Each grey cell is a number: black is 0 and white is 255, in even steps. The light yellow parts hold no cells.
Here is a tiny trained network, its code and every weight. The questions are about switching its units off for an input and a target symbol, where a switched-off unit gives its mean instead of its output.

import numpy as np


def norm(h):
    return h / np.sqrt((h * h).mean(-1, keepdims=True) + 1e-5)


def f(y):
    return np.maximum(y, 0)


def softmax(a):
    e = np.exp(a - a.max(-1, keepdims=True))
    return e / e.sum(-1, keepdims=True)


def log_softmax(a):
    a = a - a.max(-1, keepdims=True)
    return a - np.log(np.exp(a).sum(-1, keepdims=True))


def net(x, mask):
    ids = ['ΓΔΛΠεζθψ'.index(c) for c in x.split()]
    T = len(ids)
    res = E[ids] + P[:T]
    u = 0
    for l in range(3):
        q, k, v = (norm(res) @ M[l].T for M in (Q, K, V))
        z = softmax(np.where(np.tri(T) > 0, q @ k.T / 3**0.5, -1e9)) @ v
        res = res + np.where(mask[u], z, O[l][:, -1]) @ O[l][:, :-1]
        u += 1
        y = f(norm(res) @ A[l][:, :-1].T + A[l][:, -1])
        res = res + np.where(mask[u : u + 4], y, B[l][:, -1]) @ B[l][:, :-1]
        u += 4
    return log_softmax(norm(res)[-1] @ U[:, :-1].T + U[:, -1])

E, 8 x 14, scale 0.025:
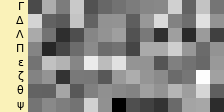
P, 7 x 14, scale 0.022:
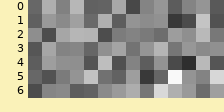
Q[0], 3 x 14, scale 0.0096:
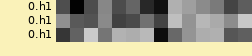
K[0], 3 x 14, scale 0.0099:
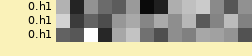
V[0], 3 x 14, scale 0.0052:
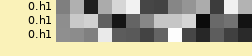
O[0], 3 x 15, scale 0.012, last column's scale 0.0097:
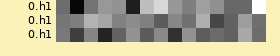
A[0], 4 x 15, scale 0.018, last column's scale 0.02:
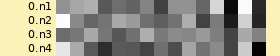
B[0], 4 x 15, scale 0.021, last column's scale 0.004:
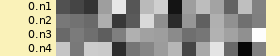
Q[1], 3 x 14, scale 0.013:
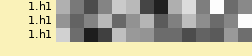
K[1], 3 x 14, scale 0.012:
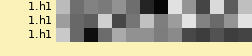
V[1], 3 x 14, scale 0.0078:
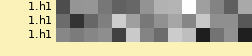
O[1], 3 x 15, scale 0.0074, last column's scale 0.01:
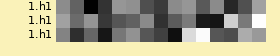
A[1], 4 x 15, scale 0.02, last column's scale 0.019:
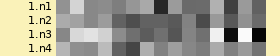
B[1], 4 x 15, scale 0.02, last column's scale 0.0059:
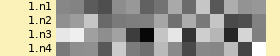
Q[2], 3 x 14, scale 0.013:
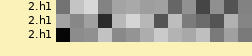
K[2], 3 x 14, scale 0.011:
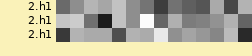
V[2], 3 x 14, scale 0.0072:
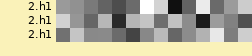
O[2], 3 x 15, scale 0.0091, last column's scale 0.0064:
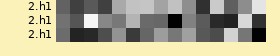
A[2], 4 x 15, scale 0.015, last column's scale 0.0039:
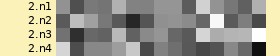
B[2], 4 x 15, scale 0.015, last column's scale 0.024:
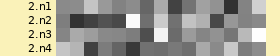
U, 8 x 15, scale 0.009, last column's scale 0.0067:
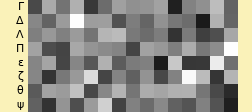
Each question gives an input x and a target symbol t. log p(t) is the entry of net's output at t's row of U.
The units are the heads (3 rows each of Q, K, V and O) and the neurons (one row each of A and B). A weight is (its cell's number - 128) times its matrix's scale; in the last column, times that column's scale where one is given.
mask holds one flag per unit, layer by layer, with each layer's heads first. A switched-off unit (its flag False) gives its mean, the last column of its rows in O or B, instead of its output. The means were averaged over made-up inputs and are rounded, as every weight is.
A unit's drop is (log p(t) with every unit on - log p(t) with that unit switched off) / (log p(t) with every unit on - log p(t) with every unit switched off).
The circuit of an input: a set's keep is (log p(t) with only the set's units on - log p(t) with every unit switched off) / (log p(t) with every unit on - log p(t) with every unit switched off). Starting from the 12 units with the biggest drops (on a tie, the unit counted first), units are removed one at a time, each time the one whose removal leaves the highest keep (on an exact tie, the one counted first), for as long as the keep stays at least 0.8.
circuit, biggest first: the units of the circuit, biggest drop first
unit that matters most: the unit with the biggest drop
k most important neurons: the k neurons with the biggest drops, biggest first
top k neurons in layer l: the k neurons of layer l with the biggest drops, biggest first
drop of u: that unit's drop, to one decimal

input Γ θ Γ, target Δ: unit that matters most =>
0.h1
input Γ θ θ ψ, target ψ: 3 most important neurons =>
2.n2, 1.n4, 2.n3
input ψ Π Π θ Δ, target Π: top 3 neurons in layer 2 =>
2.n3, 2.n1, 2.n4
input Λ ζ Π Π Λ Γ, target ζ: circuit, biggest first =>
1.h1, 1.n4
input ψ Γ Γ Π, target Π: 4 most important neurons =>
1.n4, 2.n1, 2.n3, 1.n1
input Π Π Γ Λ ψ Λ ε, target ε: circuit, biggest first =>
0.h1, 1.n1
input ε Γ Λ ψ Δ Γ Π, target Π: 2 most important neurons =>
1.n4, 2.n3
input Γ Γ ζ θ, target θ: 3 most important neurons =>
2.n3, 1.n4, 2.n1
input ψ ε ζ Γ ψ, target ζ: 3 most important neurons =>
2.n3, 2.n4, 2.n1
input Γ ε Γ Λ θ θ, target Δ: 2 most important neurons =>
2.n1, 1.n4
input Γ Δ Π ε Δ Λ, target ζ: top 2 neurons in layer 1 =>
1.n4, 1.n1
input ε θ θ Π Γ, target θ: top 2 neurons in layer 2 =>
2.n3, 2.n1
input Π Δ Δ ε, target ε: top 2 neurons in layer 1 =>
1.n1, 1.n4
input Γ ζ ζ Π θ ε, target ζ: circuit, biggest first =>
0.h1
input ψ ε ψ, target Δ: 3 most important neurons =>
2.n3, 1.n4, 2.n1
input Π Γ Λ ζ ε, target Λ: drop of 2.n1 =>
0.1
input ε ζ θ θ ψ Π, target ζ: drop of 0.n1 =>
0.0
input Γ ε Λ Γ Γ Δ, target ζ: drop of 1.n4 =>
0.2
